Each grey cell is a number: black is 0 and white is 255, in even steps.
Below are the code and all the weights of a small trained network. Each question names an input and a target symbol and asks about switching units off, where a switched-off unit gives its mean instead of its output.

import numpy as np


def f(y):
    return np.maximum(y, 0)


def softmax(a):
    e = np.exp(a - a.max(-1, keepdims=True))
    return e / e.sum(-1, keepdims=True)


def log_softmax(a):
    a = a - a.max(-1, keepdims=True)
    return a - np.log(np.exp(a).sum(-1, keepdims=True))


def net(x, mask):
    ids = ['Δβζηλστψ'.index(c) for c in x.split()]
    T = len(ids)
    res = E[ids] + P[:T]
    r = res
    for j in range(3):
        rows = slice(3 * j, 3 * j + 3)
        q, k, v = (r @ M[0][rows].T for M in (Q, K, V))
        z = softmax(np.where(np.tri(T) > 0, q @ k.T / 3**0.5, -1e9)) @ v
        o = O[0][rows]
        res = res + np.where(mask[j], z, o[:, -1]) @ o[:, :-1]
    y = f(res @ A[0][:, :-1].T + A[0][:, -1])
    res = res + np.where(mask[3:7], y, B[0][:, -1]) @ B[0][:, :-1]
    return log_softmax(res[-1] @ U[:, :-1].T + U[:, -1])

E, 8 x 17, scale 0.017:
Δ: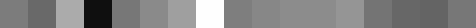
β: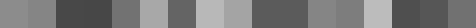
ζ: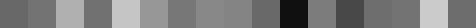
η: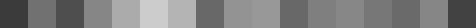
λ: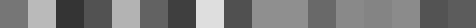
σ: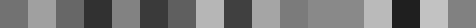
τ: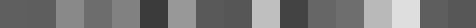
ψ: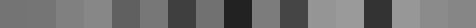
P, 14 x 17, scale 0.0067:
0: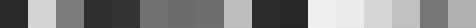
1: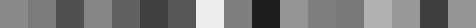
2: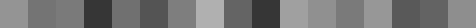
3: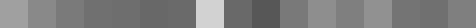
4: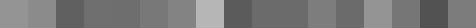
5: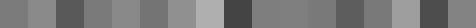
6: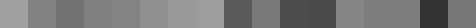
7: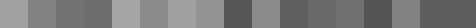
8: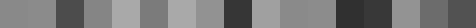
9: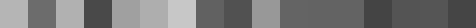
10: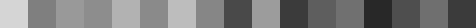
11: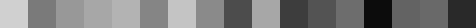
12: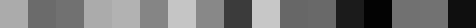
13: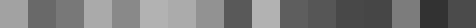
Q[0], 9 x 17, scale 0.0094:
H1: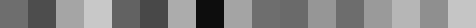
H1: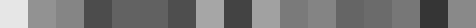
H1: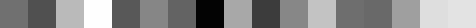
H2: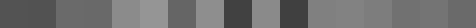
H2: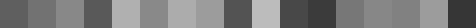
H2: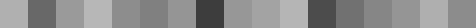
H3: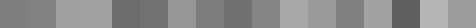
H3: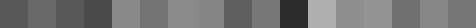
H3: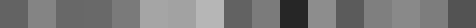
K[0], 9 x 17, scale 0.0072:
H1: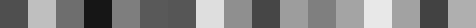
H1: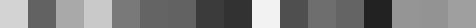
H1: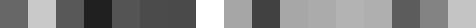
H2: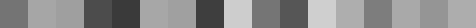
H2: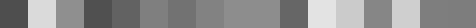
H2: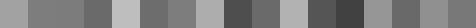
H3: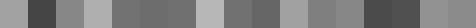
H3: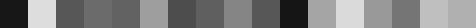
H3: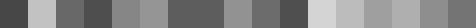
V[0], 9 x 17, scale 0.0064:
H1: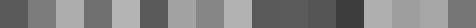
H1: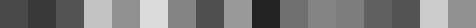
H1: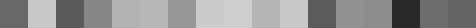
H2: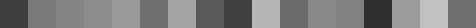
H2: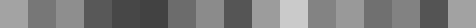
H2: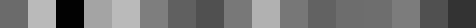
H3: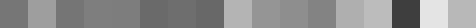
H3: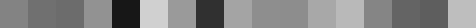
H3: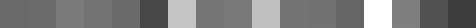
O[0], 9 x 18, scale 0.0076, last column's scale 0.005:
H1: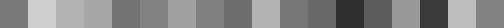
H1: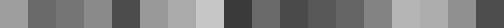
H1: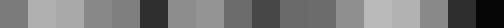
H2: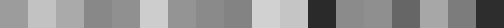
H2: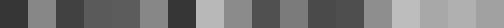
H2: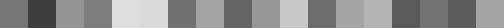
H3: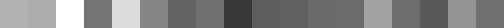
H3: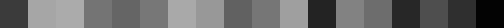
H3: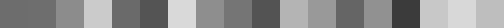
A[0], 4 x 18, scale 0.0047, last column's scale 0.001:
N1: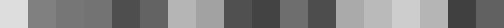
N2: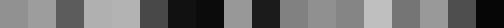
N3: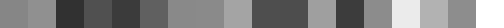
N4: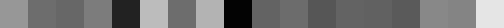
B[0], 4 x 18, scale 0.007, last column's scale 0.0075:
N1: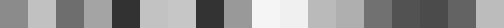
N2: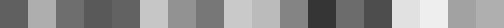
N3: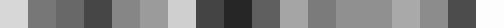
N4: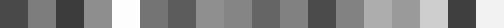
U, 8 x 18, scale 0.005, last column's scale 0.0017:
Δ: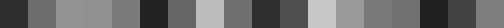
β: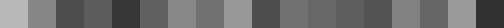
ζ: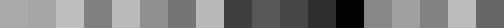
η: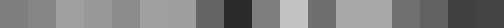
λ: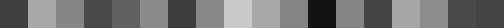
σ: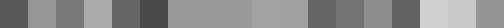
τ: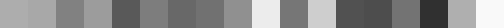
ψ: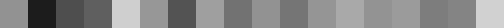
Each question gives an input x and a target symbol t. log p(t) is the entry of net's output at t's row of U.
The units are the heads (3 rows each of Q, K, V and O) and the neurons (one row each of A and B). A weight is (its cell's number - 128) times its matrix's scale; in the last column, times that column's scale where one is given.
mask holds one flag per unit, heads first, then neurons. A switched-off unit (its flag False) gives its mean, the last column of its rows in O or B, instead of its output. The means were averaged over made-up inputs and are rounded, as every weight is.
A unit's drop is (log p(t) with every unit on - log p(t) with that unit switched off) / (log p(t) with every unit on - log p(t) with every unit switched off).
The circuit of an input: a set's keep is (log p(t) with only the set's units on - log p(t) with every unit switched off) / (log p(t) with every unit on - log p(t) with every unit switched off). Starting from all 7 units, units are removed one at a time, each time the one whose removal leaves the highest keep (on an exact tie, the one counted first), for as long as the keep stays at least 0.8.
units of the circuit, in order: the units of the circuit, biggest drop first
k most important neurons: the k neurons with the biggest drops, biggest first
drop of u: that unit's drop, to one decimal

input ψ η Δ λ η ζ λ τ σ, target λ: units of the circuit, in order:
(H3)
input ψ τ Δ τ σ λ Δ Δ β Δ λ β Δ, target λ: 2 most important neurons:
(N1; N3)
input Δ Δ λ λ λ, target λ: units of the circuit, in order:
(H1; N2)
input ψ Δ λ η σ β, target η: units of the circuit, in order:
(H1; N1; N3)
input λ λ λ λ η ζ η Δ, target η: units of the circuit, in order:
(H1; N1)
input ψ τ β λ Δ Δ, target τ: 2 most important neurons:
(N4; N2)
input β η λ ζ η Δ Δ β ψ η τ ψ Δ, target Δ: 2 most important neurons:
(N3; N2)
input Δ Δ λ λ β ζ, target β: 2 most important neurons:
(N3; N4)
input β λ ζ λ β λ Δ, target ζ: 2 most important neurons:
(N1; N4)
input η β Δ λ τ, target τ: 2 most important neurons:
(N4; N3)
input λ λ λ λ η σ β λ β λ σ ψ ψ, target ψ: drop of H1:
0.2
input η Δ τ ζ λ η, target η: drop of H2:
0.3
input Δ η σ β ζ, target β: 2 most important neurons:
(N3; N1)
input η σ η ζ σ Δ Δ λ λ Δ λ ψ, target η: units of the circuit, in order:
(H2)
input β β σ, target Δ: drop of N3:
0.1
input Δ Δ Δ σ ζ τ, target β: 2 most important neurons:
(N3; N1)
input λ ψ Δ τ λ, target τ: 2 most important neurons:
(N4; N3)
